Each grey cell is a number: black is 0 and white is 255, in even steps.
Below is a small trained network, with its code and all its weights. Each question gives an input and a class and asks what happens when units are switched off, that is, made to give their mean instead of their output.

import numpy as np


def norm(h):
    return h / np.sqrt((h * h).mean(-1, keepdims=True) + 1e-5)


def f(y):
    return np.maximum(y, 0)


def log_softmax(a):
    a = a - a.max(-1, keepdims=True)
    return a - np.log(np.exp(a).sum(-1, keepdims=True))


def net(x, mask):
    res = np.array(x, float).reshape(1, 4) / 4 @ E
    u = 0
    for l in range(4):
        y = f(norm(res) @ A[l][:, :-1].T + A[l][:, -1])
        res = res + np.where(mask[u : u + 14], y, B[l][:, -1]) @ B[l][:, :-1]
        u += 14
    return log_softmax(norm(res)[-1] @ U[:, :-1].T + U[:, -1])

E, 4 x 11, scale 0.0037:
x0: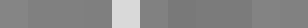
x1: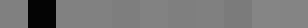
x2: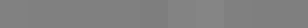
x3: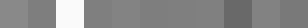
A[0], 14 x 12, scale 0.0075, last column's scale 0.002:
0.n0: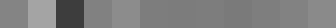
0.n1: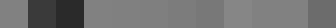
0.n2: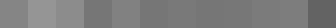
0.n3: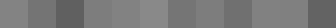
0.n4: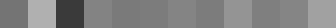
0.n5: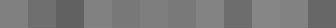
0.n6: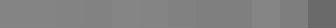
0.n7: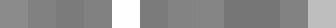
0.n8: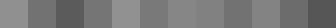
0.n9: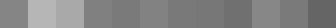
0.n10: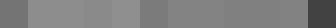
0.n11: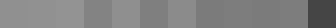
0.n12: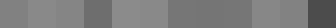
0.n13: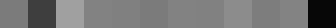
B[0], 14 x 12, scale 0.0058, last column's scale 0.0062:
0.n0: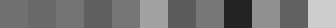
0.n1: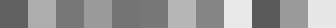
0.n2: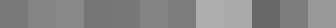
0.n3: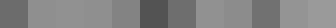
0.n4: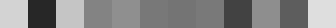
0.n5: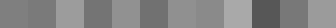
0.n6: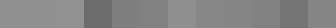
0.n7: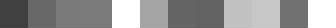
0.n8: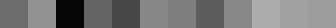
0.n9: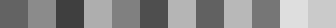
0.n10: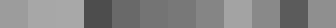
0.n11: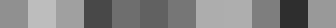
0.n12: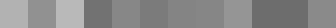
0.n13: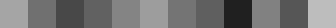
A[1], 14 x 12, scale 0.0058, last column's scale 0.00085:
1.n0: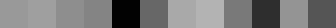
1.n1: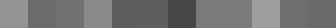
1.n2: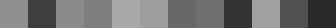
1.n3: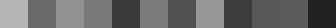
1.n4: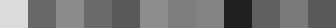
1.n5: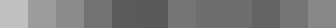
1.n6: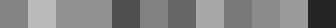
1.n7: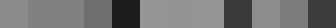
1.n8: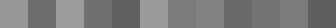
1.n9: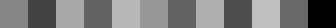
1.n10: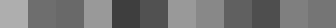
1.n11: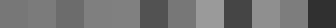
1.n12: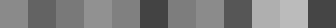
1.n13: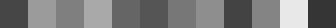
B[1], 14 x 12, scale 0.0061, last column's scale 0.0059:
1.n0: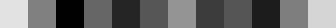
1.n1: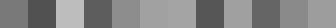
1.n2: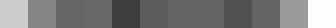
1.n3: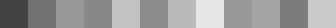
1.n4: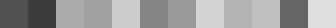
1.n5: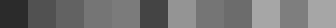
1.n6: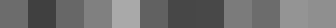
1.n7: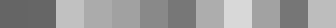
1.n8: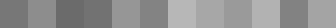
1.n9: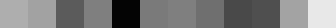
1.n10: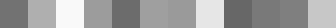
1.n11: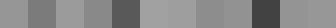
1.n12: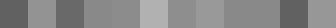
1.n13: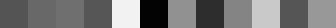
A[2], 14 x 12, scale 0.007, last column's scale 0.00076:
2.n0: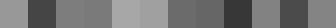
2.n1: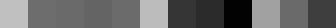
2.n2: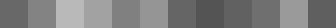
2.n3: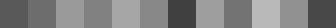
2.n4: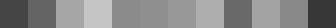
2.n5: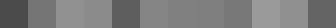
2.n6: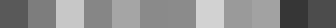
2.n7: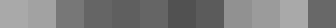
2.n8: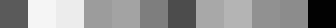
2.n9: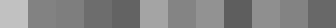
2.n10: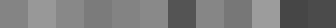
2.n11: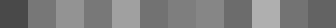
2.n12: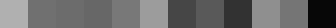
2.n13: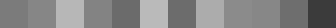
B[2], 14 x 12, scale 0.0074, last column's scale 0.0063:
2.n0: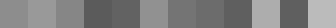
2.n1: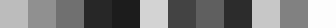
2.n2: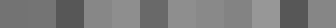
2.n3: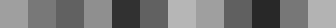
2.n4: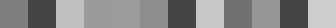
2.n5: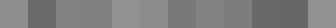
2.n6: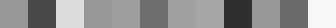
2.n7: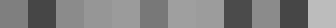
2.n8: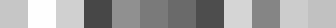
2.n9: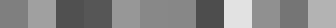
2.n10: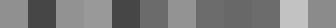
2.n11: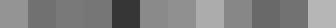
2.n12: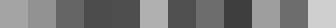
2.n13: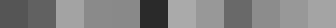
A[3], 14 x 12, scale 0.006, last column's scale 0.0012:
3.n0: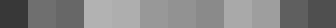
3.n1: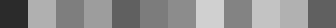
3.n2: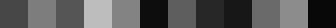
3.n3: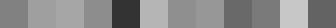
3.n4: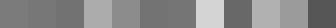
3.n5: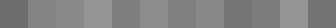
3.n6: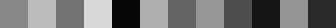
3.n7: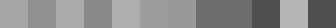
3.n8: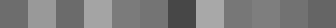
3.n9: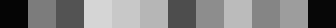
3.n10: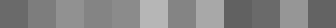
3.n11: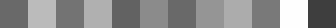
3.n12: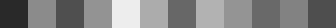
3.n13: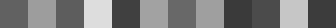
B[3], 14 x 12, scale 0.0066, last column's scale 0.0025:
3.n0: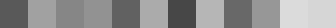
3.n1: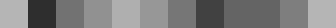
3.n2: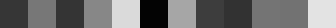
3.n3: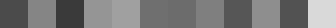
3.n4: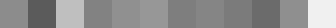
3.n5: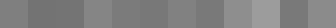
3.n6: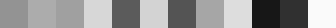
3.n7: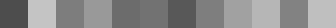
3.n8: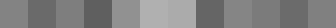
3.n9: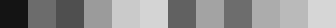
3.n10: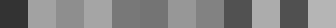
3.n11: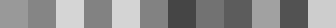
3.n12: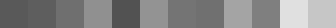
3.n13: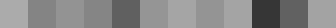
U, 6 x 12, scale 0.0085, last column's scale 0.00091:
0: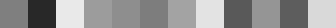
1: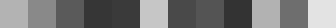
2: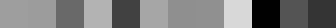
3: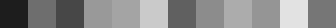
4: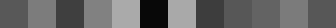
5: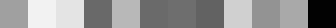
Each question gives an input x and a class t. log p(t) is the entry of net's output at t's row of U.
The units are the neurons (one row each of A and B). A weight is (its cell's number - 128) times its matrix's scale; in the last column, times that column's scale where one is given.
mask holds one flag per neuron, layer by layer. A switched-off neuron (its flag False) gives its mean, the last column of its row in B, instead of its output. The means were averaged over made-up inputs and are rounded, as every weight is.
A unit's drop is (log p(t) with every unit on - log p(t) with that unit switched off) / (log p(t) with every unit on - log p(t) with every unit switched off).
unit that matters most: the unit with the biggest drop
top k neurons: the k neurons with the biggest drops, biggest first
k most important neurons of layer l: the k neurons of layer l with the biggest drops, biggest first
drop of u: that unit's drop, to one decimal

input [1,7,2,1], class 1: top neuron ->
0.n13
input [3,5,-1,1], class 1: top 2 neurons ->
0.n13, 0.n9
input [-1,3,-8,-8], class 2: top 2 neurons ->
0.n1, 0.n7
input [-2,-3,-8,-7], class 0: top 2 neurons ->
0.n7, 0.n4
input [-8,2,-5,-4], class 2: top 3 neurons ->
0.n1, 0.n7, 1.n0
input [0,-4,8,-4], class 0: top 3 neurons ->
0.n7, 1.n4, 1.n3
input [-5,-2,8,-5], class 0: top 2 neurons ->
0.n7, 0.n4
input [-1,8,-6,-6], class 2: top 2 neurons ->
0.n7, 0.n1
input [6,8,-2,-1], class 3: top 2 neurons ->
0.n1, 0.n4
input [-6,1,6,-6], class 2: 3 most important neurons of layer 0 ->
0.n1, 0.n7, 0.n13
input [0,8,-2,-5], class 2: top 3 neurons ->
0.n7, 0.n1, 1.n4
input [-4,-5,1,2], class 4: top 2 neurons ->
0.n7, 1.n13
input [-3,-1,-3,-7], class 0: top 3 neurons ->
0.n7, 0.n4, 0.n0
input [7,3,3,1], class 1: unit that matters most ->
0.n9
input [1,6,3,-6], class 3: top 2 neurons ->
0.n1, 1.n9
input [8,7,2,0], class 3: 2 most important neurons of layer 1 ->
1.n0, 1.n2
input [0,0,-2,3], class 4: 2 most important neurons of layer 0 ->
0.n4, 0.n7
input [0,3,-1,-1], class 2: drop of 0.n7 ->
1.0
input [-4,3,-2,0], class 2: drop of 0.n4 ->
1.1
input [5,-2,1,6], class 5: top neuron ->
2.n8
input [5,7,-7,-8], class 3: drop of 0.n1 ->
1.3
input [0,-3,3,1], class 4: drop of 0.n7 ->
1.0
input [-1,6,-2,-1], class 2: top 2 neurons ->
0.n1, 0.n7
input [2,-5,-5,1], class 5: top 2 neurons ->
0.n9, 1.n0
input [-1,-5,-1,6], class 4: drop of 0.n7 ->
1.0
